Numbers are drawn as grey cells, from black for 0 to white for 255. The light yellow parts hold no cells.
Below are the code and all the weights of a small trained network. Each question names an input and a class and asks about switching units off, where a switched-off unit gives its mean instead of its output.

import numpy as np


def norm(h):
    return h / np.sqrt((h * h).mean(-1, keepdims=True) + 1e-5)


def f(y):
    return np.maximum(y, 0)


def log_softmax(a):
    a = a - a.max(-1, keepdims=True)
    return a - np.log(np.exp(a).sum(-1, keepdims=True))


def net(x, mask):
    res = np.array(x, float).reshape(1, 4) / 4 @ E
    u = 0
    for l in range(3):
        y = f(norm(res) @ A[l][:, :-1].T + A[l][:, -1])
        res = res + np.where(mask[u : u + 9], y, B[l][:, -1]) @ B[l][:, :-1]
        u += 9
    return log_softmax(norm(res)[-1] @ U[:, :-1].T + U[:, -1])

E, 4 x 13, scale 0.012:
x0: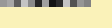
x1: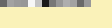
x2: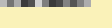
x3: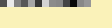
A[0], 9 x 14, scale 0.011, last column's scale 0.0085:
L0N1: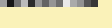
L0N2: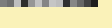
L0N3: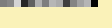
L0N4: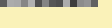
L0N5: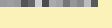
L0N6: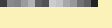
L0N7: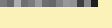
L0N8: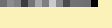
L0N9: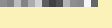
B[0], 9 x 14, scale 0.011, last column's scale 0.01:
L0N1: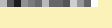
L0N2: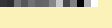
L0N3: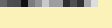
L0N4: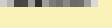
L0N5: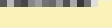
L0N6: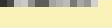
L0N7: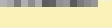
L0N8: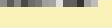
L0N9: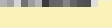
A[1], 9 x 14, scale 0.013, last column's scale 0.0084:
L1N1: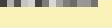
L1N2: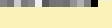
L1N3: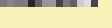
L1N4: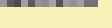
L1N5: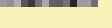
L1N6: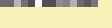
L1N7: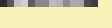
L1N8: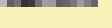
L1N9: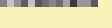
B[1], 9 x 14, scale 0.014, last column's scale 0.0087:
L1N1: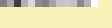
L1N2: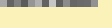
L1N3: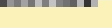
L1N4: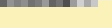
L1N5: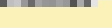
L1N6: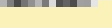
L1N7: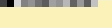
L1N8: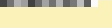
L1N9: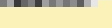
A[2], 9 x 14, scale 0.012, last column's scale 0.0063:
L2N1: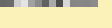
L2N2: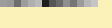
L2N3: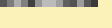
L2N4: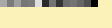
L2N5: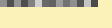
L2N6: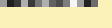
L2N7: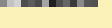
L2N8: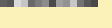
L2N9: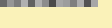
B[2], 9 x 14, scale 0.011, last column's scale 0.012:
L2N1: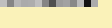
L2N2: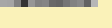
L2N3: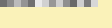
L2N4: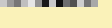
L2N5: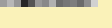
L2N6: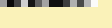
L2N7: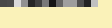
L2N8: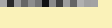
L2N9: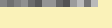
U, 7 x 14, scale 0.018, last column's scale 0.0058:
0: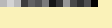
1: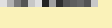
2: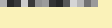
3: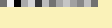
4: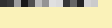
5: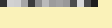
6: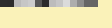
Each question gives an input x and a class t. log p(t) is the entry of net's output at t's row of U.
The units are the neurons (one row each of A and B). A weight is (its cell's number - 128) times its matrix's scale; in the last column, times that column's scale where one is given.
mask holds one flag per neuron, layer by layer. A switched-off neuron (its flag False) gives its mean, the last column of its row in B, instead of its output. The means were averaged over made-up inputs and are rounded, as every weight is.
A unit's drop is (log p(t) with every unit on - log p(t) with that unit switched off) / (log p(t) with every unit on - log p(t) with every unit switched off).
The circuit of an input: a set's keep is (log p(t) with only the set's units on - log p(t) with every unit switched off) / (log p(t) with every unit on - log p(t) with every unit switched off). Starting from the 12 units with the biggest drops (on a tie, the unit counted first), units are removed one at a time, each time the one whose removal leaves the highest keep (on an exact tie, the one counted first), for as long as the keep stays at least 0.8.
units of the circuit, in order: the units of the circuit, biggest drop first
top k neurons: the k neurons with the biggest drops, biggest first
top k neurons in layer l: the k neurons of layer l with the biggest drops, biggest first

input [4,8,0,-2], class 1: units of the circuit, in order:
[L0N9]
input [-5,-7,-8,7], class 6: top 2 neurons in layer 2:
[L2N5, L2N6]
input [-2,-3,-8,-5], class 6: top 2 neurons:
[L0N6, L1N7]
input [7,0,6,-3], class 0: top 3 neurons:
[L0N9, L0N4, L2N7]
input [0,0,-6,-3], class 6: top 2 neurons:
[L0N6, L1N7]
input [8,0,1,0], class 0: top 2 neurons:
[L2N7, L1N1]
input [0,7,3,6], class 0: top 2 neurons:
[L0N9, L0N4]
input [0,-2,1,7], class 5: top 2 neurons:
[L1N5, L0N6]
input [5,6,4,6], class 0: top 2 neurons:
[L0N9, L2N7]
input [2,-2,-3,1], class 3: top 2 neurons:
[L0N1, L0N3]
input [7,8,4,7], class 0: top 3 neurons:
[L0N9, L2N7, L1N1]
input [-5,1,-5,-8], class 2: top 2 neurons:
[L0N1, L2N6]
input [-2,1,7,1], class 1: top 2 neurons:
[L0N9, L2N4]
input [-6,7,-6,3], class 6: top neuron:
[L0N6]
